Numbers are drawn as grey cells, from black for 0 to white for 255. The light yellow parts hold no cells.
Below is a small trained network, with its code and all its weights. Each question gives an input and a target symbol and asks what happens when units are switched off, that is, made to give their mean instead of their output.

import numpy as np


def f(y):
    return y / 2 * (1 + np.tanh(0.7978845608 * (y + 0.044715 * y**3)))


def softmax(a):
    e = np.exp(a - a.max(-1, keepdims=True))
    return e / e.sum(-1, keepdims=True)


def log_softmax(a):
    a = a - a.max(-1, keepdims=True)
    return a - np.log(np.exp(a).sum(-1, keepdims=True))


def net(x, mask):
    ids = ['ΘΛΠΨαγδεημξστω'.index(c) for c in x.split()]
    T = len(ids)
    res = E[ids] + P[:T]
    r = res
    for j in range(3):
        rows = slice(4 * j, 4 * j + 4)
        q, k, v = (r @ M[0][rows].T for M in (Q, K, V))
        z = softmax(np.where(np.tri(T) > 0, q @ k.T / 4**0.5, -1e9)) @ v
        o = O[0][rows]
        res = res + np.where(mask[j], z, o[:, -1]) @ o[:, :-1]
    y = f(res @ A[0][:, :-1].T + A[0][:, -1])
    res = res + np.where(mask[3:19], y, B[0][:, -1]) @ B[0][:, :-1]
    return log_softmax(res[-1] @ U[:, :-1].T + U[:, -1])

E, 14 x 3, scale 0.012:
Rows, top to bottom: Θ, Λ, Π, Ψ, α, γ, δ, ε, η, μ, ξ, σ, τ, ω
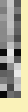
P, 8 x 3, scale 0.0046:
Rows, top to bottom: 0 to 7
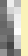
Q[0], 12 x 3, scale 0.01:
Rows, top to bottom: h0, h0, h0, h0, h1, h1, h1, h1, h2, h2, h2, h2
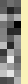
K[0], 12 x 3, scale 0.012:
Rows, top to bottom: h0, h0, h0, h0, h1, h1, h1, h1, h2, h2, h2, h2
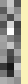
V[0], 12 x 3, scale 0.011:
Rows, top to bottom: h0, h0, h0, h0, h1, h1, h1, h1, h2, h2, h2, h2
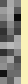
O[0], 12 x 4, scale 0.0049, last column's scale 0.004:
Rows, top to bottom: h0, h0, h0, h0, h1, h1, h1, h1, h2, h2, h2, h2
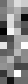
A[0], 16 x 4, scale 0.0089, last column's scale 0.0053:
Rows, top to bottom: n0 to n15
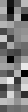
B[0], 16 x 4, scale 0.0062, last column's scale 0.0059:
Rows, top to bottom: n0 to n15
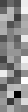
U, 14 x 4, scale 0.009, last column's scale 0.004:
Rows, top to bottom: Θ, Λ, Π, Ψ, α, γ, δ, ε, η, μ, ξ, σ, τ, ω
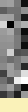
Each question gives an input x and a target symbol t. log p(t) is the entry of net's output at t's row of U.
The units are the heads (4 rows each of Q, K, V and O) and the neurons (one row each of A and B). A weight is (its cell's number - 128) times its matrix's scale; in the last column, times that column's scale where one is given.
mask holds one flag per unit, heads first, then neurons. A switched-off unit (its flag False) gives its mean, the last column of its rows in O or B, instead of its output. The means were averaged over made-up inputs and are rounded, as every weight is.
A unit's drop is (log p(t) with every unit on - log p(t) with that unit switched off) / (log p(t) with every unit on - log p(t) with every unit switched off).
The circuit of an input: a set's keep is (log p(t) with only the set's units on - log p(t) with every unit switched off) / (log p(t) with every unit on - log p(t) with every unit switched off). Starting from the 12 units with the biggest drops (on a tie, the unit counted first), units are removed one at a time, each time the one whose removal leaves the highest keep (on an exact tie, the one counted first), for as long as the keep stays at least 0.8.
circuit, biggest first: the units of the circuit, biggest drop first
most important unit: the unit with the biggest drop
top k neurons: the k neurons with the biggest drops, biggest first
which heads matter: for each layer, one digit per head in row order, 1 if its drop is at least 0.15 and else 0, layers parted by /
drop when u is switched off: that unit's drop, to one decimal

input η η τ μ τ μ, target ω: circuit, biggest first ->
h0, h1, n0, n8
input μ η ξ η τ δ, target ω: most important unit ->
h0
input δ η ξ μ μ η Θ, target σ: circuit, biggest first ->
n13, h2, h1
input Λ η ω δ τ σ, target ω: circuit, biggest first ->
h0, n0, n5, n8
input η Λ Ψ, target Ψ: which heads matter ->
010
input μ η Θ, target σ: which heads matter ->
001
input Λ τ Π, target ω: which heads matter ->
111
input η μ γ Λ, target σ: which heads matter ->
000
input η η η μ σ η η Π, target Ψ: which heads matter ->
110
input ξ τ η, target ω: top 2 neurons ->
n0, n5
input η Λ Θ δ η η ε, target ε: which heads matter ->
100
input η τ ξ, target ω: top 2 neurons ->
n0, n5
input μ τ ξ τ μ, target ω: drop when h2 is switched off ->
0.2
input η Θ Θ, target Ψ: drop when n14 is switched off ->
0.3
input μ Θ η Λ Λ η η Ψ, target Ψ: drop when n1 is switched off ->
0.2
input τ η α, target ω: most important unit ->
h2
